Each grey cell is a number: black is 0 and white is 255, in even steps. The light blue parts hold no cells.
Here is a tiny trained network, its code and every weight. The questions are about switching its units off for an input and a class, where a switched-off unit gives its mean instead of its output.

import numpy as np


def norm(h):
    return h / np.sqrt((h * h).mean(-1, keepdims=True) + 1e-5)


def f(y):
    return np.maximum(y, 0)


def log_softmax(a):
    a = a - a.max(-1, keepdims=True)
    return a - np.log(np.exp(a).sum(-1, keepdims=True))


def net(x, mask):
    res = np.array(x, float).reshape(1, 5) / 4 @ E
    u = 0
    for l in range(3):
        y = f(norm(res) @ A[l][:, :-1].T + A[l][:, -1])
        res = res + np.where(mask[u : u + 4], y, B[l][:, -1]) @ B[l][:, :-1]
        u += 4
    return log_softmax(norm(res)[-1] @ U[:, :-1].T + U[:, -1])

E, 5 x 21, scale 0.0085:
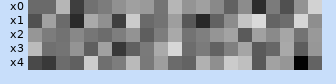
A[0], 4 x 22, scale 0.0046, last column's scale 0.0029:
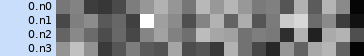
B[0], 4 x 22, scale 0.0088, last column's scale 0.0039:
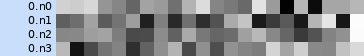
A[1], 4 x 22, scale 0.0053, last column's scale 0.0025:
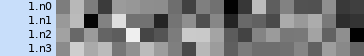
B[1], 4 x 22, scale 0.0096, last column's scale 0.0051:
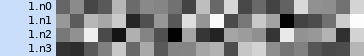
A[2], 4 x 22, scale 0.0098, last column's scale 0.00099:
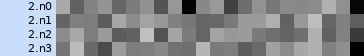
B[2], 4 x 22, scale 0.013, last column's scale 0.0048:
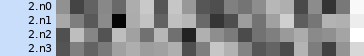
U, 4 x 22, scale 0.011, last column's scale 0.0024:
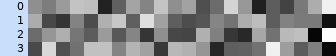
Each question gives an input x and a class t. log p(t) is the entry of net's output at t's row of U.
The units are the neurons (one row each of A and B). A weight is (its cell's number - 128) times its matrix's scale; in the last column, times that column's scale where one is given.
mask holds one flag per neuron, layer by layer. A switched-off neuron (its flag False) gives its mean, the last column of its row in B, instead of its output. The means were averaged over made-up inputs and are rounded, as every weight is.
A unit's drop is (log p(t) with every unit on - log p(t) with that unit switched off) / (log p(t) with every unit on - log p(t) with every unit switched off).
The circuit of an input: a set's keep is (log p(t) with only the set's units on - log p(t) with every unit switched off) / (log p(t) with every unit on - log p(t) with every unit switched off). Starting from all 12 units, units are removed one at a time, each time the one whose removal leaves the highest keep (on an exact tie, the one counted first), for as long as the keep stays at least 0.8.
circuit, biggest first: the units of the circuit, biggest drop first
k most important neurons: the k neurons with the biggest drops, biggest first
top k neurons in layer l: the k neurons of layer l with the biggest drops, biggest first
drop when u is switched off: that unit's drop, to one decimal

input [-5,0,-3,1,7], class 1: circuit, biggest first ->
(2.n1)
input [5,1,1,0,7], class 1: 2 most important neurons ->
(2.n1 1.n1)
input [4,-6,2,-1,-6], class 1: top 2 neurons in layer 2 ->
(2.n0 2.n3)
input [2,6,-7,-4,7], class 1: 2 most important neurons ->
(2.n1 2.n2)
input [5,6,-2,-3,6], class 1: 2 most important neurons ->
(2.n1 1.n1)
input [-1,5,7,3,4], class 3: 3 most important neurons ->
(2.n3 0.n3 2.n0)
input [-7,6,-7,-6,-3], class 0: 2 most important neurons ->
(1.n1 1.n2)
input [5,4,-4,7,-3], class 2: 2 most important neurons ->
(1.n2 1.n1)
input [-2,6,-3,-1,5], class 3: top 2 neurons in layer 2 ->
(2.n3 2.n0)
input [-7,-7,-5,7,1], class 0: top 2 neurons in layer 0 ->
(0.n0 0.n1)
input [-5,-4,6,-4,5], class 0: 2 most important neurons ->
(1.n1 2.n0)
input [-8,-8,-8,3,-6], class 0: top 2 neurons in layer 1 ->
(1.n1 1.n0)
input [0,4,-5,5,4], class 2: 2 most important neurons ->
(1.n2 0.n3)
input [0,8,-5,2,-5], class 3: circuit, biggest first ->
(1.n0)
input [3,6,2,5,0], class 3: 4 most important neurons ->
(2.n3 1.n0 0.n1 2.n1)
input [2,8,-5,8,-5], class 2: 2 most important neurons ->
(1.n2 2.n2)
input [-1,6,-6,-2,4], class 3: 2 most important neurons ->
(1.n0 2.n3)
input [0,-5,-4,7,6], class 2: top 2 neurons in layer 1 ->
(1.n2 1.n3)
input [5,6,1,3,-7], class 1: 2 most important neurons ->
(2.n0 1.n1)
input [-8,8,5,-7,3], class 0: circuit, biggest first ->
(1.n1)
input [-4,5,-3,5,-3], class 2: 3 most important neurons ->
(1.n2 2.n2 1.n1)
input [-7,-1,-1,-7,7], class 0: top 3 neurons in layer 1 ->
(1.n1 1.n2 1.n0)
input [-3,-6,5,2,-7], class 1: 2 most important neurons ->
(2.n0 0.n3)
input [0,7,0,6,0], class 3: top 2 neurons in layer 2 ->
(2.n3 2.n1)
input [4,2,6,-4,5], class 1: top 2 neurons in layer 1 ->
(1.n1 1.n2)
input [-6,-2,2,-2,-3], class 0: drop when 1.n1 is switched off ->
1.3
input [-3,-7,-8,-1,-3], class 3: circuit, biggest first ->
(2.n2)
